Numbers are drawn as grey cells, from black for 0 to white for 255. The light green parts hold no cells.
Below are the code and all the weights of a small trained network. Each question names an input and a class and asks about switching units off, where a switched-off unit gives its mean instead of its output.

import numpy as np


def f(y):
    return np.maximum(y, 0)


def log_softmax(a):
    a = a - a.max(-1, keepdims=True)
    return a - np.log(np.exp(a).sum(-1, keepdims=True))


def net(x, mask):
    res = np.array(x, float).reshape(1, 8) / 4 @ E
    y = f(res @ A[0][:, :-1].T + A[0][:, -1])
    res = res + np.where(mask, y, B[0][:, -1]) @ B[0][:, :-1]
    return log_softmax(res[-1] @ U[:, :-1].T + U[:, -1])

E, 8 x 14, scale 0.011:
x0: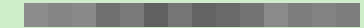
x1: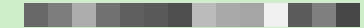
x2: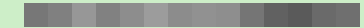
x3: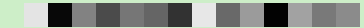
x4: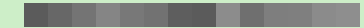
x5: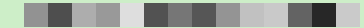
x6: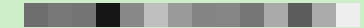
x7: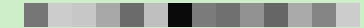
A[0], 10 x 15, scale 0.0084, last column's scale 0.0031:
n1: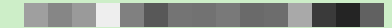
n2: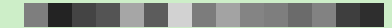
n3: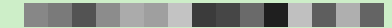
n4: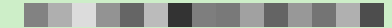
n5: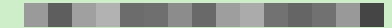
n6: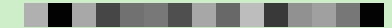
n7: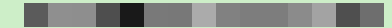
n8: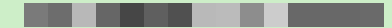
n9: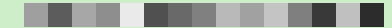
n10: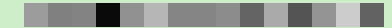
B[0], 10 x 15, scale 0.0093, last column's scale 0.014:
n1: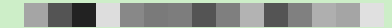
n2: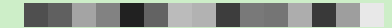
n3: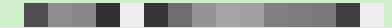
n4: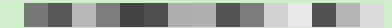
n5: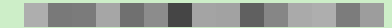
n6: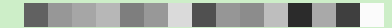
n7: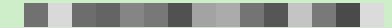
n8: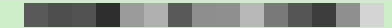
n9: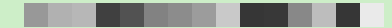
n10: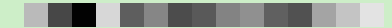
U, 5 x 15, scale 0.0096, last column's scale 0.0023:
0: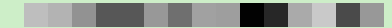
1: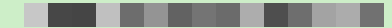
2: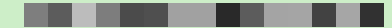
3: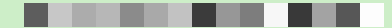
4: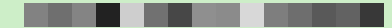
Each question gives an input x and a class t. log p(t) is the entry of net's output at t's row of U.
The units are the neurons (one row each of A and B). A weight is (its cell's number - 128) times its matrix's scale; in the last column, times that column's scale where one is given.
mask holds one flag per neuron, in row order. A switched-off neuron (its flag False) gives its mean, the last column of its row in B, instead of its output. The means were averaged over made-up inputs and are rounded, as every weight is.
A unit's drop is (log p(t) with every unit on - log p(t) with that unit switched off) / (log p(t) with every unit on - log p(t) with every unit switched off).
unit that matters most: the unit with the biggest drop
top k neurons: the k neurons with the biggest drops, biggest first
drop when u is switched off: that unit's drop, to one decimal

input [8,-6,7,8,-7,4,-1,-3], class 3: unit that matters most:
n6
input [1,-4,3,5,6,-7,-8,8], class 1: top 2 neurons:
[n1, n9]
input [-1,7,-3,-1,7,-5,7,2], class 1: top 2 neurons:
[n10, n3]
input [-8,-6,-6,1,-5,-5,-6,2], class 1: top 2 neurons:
[n1, n9]
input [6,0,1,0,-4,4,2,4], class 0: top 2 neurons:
[n9, n2]
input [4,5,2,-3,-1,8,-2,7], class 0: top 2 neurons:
[n9, n2]
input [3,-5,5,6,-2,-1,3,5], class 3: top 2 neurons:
[n6, n2]
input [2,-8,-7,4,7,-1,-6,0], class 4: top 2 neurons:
[n3, n10]
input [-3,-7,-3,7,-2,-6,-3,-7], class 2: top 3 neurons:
[n2, n9, n8]
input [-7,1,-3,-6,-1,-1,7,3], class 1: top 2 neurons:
[n10, n6]
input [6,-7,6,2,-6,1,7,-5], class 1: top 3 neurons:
[n10, n8, n7]
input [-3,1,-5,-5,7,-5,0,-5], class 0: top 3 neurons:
[n6, n4, n7]
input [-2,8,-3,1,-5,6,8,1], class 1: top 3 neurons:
[n10, n3, n8]
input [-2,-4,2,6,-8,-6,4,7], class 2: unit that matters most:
n4
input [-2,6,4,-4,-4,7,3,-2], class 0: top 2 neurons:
[n9, n3]
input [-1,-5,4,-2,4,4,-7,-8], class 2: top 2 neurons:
[n2, n10]
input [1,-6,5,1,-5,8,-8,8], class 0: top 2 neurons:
[n9, n10]
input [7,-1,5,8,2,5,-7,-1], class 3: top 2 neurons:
[n6, n10]
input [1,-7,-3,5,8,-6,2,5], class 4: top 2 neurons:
[n3, n9]
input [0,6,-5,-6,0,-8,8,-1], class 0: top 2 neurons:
[n7, n1]
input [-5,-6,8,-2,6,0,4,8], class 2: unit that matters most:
n4
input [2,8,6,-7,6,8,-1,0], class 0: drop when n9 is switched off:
1.0
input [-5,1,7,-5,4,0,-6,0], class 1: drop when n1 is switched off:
0.6
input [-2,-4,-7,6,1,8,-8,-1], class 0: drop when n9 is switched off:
1.8
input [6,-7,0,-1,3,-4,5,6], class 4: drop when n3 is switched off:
1.1
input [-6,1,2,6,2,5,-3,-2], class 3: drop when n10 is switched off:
0.1
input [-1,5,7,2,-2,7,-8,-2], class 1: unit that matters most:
n1
